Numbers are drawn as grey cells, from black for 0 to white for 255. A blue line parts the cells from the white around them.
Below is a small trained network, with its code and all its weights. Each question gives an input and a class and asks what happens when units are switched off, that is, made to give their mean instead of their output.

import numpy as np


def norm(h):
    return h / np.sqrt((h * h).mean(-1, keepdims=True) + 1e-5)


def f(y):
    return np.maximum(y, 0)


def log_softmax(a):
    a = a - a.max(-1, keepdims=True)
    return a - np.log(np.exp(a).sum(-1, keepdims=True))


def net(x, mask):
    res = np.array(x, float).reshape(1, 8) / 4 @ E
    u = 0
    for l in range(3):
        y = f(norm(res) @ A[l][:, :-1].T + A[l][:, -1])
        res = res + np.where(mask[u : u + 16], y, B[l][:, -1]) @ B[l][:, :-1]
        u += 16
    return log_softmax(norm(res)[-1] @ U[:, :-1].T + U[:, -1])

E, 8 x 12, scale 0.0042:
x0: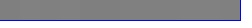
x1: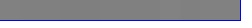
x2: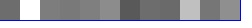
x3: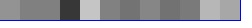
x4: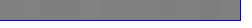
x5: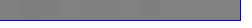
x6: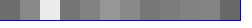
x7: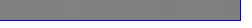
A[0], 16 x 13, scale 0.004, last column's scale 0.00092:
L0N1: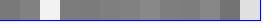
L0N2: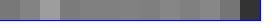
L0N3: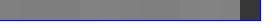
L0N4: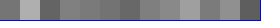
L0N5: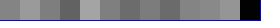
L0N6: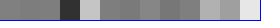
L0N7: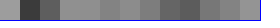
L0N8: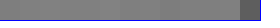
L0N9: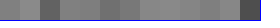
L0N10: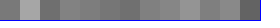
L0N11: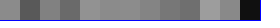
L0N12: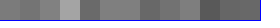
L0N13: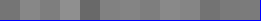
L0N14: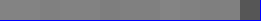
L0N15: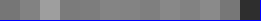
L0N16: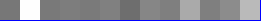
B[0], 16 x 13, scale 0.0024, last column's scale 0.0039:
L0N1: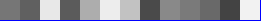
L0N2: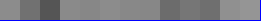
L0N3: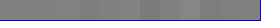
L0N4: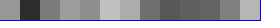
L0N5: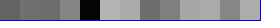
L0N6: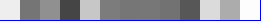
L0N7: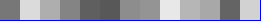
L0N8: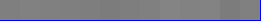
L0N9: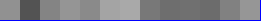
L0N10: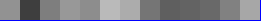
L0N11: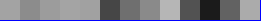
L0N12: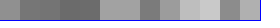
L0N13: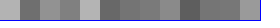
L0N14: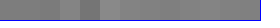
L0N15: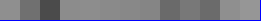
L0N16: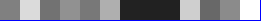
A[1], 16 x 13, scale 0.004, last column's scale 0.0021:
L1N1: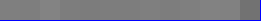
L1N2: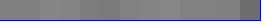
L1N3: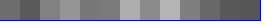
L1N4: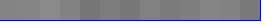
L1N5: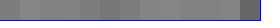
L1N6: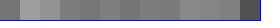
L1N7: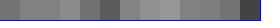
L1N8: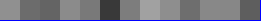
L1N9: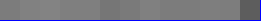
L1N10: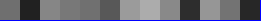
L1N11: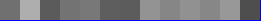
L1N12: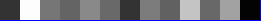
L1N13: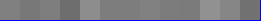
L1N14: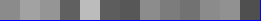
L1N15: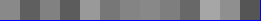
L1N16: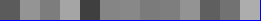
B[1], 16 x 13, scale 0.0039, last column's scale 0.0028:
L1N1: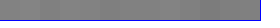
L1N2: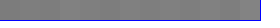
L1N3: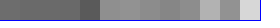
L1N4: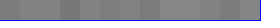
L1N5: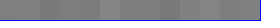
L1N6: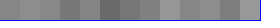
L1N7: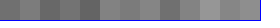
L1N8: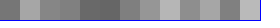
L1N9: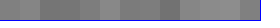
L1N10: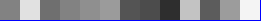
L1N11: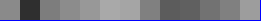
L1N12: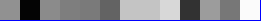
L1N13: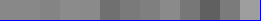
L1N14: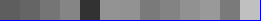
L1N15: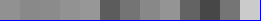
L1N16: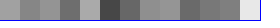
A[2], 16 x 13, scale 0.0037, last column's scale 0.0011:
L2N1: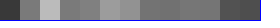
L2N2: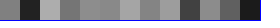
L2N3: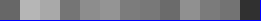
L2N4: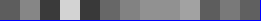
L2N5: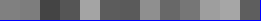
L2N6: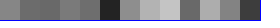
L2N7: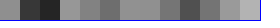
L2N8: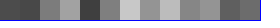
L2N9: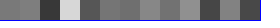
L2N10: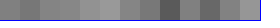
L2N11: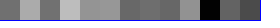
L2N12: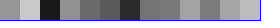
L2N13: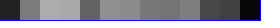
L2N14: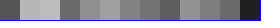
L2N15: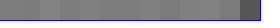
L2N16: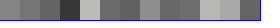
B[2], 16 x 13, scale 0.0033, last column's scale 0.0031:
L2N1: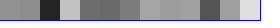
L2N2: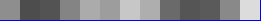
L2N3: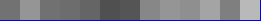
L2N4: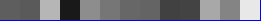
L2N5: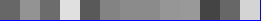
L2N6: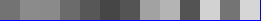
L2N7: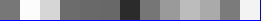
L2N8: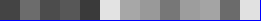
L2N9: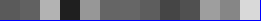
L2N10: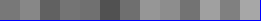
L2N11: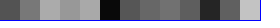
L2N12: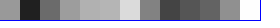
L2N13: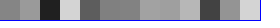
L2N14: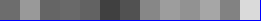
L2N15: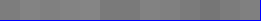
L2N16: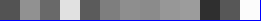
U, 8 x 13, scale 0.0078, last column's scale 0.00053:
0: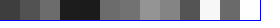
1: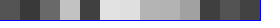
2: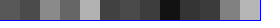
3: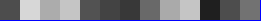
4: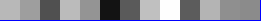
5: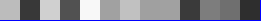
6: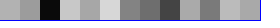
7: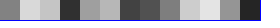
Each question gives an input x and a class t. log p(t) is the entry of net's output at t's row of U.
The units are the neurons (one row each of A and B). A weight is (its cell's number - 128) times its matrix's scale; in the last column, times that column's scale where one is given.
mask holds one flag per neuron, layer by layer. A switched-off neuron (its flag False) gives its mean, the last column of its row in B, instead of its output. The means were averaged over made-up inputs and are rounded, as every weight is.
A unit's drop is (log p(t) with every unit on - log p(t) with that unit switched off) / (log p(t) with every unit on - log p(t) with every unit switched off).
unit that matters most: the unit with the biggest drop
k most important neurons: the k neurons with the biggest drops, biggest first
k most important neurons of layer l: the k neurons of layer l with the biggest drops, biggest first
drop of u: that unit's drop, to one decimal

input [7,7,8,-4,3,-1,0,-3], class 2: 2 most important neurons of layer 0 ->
L0N1, L0N16
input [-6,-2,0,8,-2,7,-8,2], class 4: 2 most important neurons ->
L0N16, L1N10
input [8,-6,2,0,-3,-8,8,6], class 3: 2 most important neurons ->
L0N6, L2N1
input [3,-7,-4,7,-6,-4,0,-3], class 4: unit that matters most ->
L0N1
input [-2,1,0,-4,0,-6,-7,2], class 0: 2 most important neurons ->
L0N16, L1N10
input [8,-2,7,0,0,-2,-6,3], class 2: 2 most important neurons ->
L0N6, L2N9
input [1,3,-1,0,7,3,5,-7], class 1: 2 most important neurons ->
L0N6, L2N1
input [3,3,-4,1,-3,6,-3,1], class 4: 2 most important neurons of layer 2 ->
L2N6, L2N8
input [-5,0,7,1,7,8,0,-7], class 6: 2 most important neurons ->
L0N16, L0N1
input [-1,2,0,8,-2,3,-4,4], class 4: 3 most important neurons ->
L0N16, L1N10, L2N16
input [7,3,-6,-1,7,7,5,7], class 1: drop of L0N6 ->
0.2
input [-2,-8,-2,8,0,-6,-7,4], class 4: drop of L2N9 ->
0.0
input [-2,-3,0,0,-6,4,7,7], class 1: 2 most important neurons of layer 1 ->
L1N10, L1N16
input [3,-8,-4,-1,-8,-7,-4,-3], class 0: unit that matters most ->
L0N7
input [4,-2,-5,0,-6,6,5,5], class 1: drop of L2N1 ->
0.1
